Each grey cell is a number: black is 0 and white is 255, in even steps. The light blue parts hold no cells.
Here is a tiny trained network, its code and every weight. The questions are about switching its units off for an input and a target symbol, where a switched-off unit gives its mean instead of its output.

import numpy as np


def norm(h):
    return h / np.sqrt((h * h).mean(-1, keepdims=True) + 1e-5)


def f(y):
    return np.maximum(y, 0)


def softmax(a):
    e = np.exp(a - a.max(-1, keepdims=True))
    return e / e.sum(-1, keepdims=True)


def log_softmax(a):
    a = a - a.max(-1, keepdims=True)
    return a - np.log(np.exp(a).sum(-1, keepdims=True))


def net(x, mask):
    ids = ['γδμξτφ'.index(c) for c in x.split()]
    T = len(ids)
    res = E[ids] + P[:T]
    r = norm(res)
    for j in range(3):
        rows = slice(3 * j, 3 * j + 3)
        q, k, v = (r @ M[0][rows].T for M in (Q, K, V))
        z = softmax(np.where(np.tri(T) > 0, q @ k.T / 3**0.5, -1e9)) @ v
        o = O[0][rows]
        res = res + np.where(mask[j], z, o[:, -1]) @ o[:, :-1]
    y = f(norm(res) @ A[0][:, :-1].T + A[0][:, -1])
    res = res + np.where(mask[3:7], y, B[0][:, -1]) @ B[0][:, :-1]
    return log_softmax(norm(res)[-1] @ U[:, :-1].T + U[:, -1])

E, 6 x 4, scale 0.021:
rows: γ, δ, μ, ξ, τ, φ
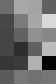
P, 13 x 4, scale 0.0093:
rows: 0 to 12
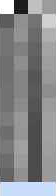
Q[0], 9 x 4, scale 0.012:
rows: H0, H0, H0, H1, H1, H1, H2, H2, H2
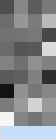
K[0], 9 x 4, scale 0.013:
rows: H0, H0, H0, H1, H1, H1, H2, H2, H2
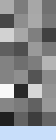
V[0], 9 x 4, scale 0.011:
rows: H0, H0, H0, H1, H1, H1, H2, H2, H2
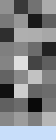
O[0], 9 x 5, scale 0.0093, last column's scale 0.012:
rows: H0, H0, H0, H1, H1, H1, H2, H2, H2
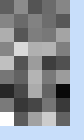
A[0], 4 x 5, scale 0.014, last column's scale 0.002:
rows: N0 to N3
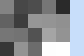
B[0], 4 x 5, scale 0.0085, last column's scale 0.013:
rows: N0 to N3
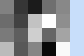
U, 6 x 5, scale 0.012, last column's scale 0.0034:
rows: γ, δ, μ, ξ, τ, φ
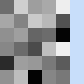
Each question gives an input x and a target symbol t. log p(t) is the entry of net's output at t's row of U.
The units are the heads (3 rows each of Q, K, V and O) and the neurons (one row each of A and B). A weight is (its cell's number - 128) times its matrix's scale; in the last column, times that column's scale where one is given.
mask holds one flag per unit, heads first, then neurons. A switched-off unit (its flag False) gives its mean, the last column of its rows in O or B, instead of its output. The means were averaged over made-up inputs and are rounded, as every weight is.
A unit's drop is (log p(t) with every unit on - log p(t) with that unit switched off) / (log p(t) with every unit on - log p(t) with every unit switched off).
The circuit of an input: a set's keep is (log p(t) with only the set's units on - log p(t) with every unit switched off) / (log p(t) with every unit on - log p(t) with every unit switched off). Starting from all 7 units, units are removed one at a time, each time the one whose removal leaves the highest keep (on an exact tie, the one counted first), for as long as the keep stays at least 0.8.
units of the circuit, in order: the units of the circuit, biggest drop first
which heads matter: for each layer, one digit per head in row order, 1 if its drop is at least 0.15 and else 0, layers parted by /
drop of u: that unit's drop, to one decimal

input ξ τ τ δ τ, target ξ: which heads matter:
011
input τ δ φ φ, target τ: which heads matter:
001
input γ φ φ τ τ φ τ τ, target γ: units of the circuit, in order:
(H2, N3)
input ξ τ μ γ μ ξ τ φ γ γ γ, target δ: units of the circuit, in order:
(H1, H0)
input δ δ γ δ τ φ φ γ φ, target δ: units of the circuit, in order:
(H2)
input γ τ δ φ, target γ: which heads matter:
001
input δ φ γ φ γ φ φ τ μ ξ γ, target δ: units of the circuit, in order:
(H2, H0)
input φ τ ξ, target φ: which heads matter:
111
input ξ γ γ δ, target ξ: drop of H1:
0.4
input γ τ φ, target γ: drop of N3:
-0.1
